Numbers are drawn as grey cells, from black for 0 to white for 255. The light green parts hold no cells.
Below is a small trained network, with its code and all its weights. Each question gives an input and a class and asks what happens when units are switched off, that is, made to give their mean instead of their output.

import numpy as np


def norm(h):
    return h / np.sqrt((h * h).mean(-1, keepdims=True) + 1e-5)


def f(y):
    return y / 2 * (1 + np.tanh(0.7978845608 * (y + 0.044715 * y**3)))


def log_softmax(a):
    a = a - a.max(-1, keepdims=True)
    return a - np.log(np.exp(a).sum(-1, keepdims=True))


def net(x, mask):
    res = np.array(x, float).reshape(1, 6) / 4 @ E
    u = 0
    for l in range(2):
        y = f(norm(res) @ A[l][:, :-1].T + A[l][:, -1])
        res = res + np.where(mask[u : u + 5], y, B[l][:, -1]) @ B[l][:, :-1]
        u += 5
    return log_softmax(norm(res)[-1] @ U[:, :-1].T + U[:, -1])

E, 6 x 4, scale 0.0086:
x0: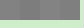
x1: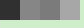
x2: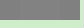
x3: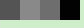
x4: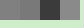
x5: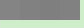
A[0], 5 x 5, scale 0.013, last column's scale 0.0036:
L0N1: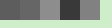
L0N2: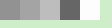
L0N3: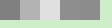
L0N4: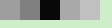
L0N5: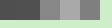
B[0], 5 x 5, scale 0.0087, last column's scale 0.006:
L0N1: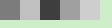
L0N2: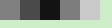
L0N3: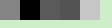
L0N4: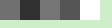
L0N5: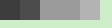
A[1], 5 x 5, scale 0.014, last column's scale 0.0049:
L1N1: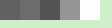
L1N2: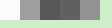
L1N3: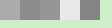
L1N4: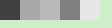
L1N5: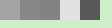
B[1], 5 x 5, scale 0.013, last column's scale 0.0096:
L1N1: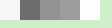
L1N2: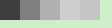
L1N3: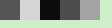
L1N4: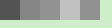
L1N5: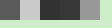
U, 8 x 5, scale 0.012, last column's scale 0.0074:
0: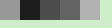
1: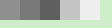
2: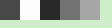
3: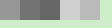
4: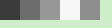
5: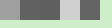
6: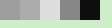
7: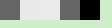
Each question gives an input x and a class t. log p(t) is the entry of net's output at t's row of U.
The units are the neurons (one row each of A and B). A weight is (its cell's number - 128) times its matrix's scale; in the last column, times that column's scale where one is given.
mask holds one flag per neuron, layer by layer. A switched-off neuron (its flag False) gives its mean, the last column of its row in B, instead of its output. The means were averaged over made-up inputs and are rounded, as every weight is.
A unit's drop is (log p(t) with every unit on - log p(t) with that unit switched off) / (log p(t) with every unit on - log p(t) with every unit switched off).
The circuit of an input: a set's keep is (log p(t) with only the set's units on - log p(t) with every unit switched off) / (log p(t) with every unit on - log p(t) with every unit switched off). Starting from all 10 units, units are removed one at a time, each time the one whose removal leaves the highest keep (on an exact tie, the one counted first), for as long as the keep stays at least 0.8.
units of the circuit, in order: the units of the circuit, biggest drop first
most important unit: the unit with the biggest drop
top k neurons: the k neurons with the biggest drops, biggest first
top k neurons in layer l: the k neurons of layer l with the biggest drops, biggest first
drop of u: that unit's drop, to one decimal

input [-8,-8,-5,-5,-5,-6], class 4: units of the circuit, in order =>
L1N2
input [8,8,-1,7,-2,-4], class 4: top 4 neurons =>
L1N4; L1N3; L1N5; L0N3
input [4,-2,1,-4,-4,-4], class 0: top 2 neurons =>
L0N3; L0N1
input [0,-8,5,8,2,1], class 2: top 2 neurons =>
L1N1; L0N3
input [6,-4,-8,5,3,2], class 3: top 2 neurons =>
L0N1; L1N3
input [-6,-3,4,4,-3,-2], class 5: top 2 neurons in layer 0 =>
L0N2; L0N4
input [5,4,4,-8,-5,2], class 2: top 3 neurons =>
L1N3; L0N4; L1N5
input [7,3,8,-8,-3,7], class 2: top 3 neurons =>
L1N3; L1N5; L0N4
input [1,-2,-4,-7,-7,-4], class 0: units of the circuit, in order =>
L0N3; L1N2
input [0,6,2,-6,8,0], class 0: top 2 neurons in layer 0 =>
L0N4; L0N1
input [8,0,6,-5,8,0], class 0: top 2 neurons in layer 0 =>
L0N4; L0N1
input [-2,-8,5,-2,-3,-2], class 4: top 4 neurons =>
L1N2; L0N4; L1N1; L0N5
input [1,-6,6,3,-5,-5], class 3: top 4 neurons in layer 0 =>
L0N2; L0N4; L0N1; L0N5
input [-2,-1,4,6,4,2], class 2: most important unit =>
L0N3
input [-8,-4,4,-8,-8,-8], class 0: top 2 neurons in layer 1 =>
L1N4; L1N2
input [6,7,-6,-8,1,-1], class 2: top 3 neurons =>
L1N3; L1N5; L0N2
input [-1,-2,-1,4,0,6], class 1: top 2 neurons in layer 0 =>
L0N1; L0N2
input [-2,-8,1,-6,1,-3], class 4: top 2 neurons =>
L1N2; L0N5
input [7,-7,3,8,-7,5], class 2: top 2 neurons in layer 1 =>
L1N1; L1N2
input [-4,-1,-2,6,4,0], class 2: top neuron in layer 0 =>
L0N3
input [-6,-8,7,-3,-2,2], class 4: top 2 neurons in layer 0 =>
L0N4; L0N5
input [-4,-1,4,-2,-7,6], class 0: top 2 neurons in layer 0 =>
L0N3; L0N1
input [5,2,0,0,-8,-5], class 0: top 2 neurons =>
L0N3; L1N2
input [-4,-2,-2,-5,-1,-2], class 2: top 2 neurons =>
L1N3; L1N5
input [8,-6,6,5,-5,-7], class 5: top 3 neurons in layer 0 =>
L0N2; L0N1; L0N4
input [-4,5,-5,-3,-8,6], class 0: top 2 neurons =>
L0N3; L1N2
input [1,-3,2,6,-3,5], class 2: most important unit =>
L0N1
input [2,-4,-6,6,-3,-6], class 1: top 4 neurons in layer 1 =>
L1N3; L1N5; L1N2; L1N4
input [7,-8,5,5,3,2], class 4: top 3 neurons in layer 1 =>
L1N2; L1N1; L1N3
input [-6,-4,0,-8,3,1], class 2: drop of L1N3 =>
0.3
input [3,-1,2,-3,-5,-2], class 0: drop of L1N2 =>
0.1
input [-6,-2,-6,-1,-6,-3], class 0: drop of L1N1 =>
0.0
